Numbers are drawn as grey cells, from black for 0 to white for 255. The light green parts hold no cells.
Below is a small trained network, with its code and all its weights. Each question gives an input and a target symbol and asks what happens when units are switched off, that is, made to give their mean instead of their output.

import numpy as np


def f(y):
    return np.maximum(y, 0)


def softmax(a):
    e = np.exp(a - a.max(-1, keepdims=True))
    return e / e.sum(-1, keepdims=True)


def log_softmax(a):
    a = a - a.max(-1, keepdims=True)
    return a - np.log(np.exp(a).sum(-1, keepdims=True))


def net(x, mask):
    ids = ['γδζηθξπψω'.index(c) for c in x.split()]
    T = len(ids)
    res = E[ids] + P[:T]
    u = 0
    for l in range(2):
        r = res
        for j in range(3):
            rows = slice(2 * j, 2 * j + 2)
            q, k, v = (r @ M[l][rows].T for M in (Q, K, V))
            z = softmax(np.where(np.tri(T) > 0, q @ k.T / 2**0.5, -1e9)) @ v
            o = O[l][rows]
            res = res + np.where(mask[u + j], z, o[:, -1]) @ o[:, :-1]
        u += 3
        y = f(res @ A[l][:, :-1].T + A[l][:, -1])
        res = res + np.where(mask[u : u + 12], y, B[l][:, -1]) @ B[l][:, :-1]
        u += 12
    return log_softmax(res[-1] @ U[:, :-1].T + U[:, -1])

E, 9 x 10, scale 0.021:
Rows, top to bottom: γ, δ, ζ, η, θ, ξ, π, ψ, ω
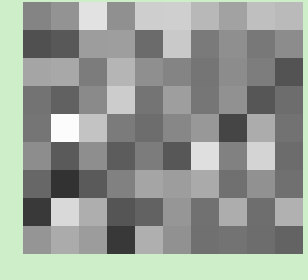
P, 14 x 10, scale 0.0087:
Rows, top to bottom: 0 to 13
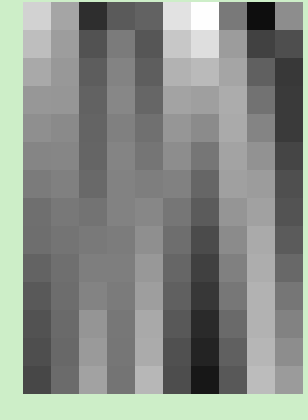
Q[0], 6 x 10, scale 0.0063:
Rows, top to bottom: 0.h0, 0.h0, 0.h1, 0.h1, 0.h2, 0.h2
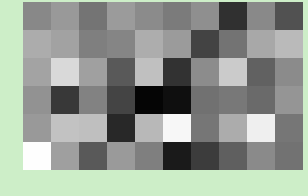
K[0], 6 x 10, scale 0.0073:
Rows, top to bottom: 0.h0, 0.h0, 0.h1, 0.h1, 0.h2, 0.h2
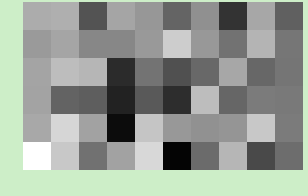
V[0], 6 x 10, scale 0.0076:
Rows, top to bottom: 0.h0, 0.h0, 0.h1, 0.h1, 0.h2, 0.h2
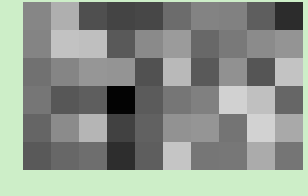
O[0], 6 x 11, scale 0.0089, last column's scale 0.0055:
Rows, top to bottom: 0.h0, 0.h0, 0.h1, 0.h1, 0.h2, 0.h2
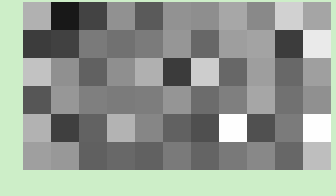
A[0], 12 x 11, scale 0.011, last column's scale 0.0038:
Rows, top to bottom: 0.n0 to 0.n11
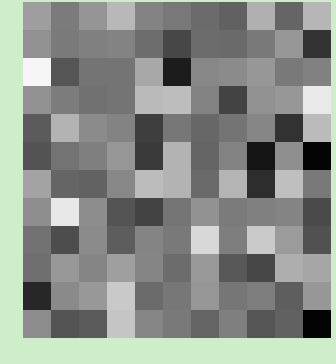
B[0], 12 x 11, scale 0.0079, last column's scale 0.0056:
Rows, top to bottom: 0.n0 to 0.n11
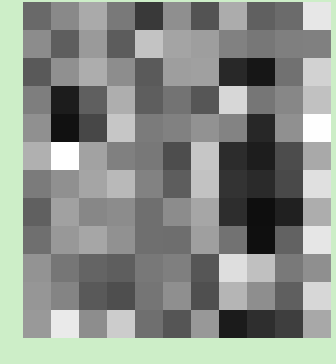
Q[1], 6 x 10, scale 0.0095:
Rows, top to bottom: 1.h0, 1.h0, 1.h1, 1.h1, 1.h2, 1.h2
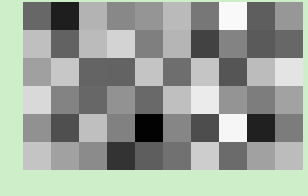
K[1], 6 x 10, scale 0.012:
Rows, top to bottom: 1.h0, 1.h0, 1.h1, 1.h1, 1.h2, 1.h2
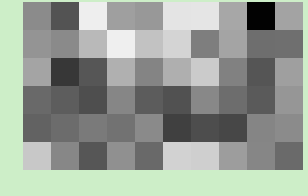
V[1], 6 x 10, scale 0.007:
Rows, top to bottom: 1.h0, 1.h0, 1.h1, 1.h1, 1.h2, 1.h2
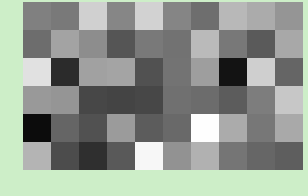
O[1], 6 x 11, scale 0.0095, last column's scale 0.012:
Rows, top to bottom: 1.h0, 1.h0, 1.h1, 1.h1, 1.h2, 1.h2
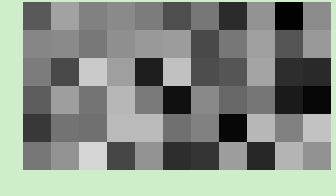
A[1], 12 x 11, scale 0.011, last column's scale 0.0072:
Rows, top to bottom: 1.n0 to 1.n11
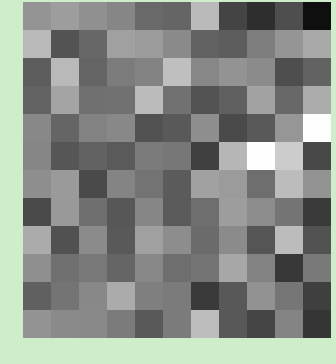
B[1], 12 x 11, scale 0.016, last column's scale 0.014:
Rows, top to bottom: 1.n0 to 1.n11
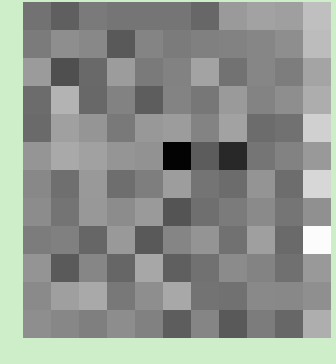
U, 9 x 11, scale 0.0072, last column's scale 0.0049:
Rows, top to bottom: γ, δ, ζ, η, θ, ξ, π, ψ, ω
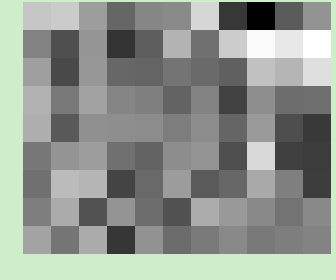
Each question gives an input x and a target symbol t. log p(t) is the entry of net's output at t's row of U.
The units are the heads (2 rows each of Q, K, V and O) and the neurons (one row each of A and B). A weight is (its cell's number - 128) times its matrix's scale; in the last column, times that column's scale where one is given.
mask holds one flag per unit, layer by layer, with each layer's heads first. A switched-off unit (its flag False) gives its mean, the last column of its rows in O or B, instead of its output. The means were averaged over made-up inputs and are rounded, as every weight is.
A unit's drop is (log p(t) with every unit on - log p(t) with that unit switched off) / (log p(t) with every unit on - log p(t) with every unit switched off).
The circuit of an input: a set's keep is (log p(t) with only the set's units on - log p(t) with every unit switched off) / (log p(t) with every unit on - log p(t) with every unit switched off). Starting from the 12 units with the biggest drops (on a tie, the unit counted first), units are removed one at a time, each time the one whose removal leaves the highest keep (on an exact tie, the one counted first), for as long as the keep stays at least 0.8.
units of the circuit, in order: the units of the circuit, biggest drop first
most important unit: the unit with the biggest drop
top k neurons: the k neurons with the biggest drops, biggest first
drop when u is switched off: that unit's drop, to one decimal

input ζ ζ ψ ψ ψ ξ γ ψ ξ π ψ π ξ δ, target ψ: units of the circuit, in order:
1.h1
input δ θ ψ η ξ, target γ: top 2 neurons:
0.n2; 0.n8
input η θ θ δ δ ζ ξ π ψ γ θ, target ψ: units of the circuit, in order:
0.h2; 0.n4; 1.h1
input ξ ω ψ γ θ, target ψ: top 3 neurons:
0.n4; 0.n5; 1.n6
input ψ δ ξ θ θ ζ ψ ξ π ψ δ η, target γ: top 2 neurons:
0.n11; 0.n5
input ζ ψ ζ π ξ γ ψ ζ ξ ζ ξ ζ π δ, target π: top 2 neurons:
1.n0; 1.n10
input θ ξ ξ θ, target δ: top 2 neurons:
0.n7; 0.n4
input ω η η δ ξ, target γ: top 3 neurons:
0.n8; 1.n11; 1.n4
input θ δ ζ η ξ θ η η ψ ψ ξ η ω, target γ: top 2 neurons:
0.n2; 0.n6
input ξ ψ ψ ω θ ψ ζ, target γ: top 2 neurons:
0.n11; 0.n2
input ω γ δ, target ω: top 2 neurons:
1.n0; 1.n8
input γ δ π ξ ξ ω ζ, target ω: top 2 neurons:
1.n0; 1.n8
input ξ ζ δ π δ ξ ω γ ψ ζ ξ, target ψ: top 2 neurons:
0.n8; 0.n3
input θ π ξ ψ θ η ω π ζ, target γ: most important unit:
0.n11
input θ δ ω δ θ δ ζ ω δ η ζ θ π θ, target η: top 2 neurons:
1.n5; 0.n6
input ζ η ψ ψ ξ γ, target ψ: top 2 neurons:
1.n3; 1.n6
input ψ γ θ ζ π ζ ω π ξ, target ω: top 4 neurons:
1.n0; 0.n8; 1.n8; 1.n4
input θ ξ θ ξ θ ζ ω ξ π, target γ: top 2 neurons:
0.n11; 0.n6
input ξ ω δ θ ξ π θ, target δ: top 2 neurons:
0.n7; 0.n6
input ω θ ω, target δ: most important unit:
0.h2
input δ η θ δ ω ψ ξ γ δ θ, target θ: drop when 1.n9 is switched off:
0.2
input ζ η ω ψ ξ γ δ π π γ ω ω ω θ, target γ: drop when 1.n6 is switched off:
0.1
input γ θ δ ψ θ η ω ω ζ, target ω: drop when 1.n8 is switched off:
0.2
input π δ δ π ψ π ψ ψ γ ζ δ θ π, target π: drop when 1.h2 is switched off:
0.0
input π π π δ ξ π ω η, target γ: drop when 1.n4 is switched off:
0.1
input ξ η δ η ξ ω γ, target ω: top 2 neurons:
1.n0; 1.n8
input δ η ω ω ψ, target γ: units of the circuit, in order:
0.n5
